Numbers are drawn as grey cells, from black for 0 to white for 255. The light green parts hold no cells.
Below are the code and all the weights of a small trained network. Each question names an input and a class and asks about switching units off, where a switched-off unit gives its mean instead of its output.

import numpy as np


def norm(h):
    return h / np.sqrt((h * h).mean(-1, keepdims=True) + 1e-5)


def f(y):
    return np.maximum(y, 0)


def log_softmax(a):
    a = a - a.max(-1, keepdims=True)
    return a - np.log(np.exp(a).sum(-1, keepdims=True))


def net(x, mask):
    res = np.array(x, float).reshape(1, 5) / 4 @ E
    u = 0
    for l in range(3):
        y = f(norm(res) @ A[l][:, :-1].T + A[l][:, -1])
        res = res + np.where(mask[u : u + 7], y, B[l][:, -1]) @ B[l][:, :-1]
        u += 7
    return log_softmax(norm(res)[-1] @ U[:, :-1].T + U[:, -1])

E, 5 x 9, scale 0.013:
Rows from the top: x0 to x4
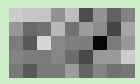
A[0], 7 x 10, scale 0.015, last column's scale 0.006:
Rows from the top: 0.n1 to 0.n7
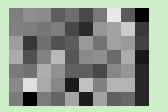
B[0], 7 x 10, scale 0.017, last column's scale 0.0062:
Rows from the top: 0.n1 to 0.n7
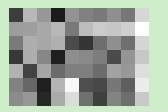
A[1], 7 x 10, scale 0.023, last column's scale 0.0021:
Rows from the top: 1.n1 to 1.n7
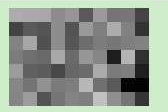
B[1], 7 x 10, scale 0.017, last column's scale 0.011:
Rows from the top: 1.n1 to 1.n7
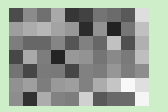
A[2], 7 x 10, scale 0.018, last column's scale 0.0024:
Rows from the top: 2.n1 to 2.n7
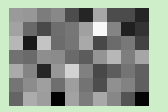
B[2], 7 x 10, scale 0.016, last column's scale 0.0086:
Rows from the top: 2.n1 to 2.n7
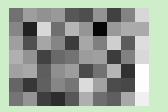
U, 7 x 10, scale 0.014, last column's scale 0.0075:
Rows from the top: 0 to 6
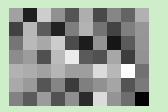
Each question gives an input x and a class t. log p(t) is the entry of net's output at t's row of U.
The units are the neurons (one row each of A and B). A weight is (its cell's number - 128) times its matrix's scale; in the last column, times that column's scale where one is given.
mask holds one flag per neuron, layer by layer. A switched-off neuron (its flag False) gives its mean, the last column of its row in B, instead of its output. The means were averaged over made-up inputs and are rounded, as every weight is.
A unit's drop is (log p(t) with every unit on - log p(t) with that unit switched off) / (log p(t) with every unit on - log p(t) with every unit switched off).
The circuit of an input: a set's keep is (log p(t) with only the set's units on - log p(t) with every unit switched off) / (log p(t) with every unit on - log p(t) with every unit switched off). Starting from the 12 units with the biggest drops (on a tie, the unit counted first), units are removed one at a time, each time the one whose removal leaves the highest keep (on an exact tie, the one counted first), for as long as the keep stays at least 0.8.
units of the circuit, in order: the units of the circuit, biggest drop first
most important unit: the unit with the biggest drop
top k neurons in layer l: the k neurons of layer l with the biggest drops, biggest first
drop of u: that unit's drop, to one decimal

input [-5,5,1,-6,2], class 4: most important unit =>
1.n6
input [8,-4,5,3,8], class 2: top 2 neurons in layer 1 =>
(1.n1; 1.n7)
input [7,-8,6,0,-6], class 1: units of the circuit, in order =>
(0.n1; 2.n7)
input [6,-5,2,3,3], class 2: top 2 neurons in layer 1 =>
(1.n1; 1.n4)
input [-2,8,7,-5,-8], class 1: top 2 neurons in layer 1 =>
(1.n4; 1.n7)
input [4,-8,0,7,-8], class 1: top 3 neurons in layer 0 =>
(0.n1; 0.n7; 0.n2)
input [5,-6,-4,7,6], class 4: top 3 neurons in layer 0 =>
(0.n2; 0.n6; 0.n4)
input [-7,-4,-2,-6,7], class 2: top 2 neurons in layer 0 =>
(0.n6; 0.n3)
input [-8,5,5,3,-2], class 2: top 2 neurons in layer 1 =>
(1.n2; 1.n7)
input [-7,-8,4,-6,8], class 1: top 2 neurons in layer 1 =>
(1.n1; 1.n7)
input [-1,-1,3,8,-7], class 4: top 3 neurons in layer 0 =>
(0.n2; 0.n7; 0.n5)
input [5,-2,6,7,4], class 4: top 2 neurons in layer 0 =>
(0.n2; 0.n5)
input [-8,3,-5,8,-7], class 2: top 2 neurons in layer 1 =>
(1.n2; 1.n6)
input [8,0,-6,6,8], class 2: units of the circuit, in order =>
(1.n1)
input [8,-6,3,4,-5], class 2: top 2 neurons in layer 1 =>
(1.n1; 1.n4)
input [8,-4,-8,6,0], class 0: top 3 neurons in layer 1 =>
(1.n7; 1.n2; 1.n6)
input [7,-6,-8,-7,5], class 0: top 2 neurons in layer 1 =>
(1.n7; 1.n2)
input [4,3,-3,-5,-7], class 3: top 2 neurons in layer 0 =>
(0.n6; 0.n3)
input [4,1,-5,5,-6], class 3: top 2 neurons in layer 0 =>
(0.n6; 0.n3)
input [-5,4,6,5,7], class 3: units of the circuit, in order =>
(0.n7)
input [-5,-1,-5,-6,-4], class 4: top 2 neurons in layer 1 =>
(1.n6; 1.n1)
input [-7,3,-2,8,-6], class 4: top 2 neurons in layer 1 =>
(1.n1; 1.n7)
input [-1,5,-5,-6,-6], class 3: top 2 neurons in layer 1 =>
(1.n6; 1.n3)
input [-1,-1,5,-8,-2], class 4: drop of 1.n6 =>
0.7
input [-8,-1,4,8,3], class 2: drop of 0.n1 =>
0.0
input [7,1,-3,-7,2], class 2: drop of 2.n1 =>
0.1
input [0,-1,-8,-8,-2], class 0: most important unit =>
1.n7
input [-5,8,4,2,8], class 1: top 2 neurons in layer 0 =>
(0.n4; 0.n6)
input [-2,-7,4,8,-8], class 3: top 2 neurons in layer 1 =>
(1.n6; 1.n4)
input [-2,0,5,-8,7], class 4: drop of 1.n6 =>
0.7
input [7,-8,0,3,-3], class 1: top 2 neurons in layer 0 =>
(0.n1; 0.n3)
